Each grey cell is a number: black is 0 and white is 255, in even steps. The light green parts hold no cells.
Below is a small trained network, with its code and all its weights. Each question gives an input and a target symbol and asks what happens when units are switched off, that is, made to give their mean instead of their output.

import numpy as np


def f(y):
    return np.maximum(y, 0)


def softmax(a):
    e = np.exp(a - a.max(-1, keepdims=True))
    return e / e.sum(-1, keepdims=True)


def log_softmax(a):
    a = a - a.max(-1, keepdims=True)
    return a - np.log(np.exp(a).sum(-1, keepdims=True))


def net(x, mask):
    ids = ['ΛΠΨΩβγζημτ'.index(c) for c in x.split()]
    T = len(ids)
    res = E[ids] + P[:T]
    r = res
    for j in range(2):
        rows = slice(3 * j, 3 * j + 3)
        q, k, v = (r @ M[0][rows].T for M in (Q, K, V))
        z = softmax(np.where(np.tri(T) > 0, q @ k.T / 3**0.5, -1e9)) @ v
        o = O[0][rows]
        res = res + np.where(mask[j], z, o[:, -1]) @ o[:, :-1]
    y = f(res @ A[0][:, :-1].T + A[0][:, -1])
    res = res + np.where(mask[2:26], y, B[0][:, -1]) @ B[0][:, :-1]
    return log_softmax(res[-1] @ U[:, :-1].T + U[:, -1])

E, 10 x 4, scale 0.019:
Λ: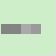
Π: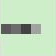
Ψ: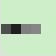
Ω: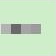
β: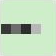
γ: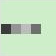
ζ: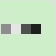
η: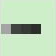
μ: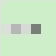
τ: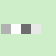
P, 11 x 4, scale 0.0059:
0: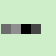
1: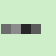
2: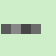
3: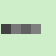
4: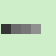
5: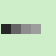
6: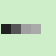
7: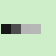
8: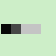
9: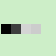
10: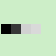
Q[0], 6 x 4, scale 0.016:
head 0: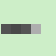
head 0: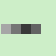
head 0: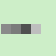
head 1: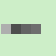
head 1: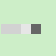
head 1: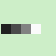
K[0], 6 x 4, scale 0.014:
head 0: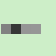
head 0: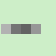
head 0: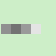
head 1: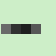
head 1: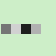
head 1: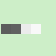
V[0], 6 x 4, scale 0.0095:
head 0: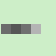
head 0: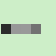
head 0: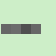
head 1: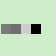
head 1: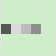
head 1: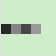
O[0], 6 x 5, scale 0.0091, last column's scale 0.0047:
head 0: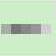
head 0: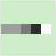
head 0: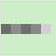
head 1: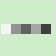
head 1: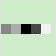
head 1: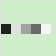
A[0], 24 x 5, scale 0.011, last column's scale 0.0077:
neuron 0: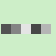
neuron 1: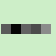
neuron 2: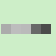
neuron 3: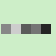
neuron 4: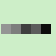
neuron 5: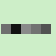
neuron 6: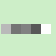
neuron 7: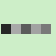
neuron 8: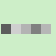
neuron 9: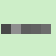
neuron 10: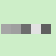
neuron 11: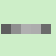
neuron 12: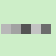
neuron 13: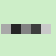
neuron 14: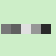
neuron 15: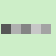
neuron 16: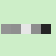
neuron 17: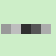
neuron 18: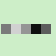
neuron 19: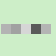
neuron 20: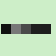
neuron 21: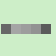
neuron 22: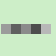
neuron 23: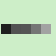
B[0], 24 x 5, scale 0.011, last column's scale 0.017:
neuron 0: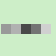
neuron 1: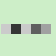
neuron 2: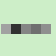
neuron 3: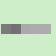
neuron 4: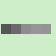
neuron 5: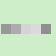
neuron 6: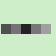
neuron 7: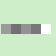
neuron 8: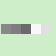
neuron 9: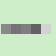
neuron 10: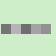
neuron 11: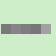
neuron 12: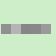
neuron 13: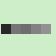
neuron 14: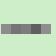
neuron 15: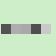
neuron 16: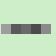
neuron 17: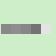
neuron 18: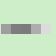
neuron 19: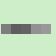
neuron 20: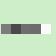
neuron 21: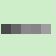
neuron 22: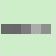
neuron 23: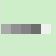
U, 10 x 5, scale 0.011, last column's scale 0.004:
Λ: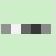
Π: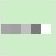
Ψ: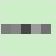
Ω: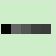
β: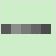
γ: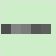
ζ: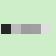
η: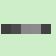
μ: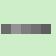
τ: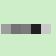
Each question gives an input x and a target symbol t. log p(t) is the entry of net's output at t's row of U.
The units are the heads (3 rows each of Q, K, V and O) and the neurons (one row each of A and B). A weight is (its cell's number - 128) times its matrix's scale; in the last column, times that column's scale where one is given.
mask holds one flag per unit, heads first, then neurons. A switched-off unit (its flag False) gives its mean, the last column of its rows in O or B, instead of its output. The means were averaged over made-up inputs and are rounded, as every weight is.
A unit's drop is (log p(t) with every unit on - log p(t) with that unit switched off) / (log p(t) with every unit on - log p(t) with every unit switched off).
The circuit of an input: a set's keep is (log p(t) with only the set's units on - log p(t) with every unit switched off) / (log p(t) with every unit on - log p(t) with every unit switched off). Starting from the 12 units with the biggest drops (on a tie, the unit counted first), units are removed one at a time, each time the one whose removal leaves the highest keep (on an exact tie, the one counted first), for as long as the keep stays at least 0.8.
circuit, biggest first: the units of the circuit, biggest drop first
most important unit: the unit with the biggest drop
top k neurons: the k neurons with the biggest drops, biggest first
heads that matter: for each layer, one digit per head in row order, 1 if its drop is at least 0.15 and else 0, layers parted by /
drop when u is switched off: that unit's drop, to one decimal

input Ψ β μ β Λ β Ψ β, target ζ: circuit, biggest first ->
[head 1; neuron 15]
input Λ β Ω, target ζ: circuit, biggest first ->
[head 1]
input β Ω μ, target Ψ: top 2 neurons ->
[neuron 8; neuron 0]
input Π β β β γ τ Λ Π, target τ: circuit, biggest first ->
[neuron 8; neuron 1; head 1]
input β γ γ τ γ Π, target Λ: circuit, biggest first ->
[head 1; neuron 8]
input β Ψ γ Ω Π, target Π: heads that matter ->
11
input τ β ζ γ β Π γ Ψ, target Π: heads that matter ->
01
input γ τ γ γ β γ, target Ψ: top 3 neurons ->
[neuron 18; neuron 8; neuron 15]
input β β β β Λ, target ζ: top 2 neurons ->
[neuron 20; neuron 23]
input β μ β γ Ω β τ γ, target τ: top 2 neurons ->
[neuron 20; neuron 1]
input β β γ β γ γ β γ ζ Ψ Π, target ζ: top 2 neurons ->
[neuron 20; neuron 1]
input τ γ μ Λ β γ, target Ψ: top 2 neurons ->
[neuron 15; neuron 18]
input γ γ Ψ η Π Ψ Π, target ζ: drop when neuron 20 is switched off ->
0.2
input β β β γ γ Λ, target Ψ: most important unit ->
head 0
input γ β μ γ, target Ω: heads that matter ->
01
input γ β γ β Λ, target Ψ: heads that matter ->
10
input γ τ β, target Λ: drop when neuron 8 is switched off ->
0.2
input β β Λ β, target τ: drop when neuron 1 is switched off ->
0.1
